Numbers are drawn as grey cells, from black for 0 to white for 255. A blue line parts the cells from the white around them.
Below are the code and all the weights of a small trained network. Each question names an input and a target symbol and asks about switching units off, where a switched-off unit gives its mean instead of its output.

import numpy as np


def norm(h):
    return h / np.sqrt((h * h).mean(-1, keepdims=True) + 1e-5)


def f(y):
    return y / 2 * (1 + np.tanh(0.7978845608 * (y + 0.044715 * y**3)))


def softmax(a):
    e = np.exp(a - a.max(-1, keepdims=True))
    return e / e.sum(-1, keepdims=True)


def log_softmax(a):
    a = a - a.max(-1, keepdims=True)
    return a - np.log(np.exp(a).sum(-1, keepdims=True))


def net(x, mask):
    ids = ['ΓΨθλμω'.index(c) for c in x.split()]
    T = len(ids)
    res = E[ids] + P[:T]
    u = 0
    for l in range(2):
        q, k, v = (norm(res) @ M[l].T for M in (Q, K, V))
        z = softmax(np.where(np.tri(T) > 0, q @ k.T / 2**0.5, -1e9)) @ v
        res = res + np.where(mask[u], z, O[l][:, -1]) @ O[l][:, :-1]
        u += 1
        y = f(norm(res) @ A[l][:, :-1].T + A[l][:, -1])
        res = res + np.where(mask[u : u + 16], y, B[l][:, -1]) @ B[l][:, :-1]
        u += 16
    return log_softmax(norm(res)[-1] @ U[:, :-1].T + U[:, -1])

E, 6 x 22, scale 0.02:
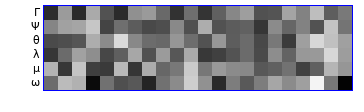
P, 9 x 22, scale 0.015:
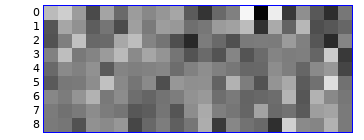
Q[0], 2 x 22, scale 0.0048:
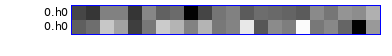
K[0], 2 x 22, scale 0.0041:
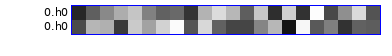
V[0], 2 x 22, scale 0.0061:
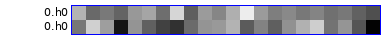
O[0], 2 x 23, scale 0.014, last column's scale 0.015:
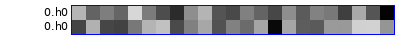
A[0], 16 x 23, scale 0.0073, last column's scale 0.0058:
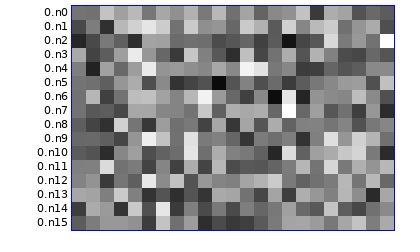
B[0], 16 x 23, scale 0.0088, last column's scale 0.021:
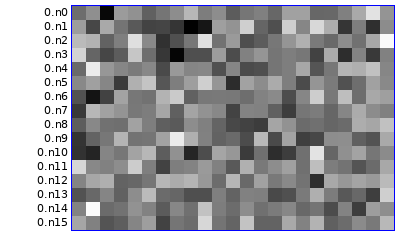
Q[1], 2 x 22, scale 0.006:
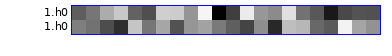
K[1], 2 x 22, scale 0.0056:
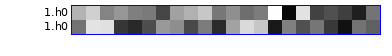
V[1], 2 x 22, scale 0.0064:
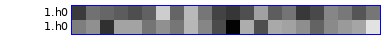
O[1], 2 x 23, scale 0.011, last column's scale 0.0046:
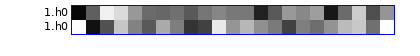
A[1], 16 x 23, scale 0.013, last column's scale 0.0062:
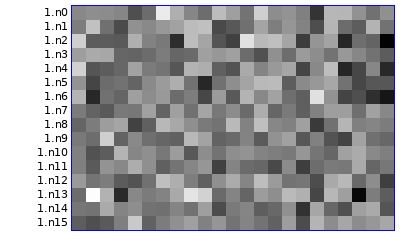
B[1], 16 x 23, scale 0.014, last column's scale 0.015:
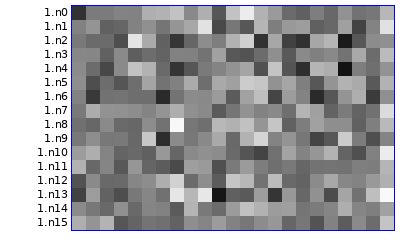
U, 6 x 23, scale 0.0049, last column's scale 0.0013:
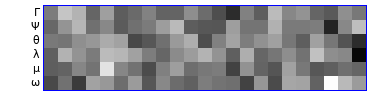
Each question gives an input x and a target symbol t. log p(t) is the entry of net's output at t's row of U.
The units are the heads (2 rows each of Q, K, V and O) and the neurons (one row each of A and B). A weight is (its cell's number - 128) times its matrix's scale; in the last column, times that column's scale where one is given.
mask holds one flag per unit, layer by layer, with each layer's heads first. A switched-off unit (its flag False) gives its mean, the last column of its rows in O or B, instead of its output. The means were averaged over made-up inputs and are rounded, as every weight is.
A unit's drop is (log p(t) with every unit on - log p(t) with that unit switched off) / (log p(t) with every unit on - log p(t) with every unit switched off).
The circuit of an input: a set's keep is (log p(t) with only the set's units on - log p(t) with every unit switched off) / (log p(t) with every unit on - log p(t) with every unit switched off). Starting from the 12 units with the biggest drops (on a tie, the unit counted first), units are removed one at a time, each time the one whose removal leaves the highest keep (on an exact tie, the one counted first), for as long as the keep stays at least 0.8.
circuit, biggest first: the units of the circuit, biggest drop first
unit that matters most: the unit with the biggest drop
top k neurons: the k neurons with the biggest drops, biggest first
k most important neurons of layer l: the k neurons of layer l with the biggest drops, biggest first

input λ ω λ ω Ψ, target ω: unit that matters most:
0.h0
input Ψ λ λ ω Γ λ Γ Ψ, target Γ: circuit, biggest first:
1.n13; 1.n10; 1.n1
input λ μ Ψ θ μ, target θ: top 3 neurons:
0.n2; 0.n12; 1.n6
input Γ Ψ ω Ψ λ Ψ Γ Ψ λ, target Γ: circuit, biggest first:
1.n13; 1.n0; 1.n15
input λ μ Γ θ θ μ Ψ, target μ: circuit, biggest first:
0.h0; 1.h0; 0.n5; 1.n4
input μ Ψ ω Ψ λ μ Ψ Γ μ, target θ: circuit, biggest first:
0.h0; 1.h0; 1.n9
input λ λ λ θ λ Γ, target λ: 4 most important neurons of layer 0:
0.n2; 0.n0; 0.n12; 0.n10
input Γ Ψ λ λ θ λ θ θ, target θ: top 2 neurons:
0.n13; 1.n6
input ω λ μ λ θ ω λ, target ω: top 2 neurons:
0.n1; 0.n10
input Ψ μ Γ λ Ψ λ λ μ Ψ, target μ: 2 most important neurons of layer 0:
0.n4; 0.n5
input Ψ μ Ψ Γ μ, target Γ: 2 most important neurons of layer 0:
0.n4; 0.n12
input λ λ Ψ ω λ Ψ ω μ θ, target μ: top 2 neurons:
0.n10; 0.n1
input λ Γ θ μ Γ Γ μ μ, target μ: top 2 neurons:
0.n3; 0.n9
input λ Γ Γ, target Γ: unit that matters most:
0.n8
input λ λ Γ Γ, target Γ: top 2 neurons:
0.n8; 1.n13
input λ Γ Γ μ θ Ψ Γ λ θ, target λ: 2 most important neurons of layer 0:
0.n15; 0.n12
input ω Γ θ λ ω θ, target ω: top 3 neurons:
0.n1; 1.n1; 0.n9
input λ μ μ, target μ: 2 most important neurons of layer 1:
1.n4; 1.n2
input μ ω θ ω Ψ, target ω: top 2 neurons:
0.n1; 0.n10
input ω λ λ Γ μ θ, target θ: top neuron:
1.n9
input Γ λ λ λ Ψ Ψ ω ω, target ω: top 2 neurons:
0.n1; 0.n10
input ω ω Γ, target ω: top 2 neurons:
0.n1; 0.n6
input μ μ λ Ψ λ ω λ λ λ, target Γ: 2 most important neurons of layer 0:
0.n9; 0.n8
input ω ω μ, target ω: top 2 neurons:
0.n1; 0.n6
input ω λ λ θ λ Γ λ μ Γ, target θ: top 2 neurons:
1.n9; 0.n5
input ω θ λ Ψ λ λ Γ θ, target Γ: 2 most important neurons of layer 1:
1.n10; 1.n13
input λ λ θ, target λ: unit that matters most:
1.h0
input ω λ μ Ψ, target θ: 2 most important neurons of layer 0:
0.n9; 0.n5
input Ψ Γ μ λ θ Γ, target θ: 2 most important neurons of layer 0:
0.n13; 0.n8
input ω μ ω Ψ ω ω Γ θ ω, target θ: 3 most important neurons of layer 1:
1.n10; 1.n13; 1.n12
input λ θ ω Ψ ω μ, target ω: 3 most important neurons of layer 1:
1.n1; 1.n14; 1.n13
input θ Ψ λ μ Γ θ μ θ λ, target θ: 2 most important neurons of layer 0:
0.n13; 0.n4
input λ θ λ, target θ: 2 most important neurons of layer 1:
1.n6; 1.n5
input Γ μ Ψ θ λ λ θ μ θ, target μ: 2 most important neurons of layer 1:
1.n2; 1.n4
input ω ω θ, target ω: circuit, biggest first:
0.h0
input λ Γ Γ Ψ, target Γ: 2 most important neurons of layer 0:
0.n8; 0.n9
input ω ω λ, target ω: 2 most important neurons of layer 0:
0.n1; 0.n6
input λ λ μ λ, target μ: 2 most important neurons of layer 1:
1.n4; 1.n2
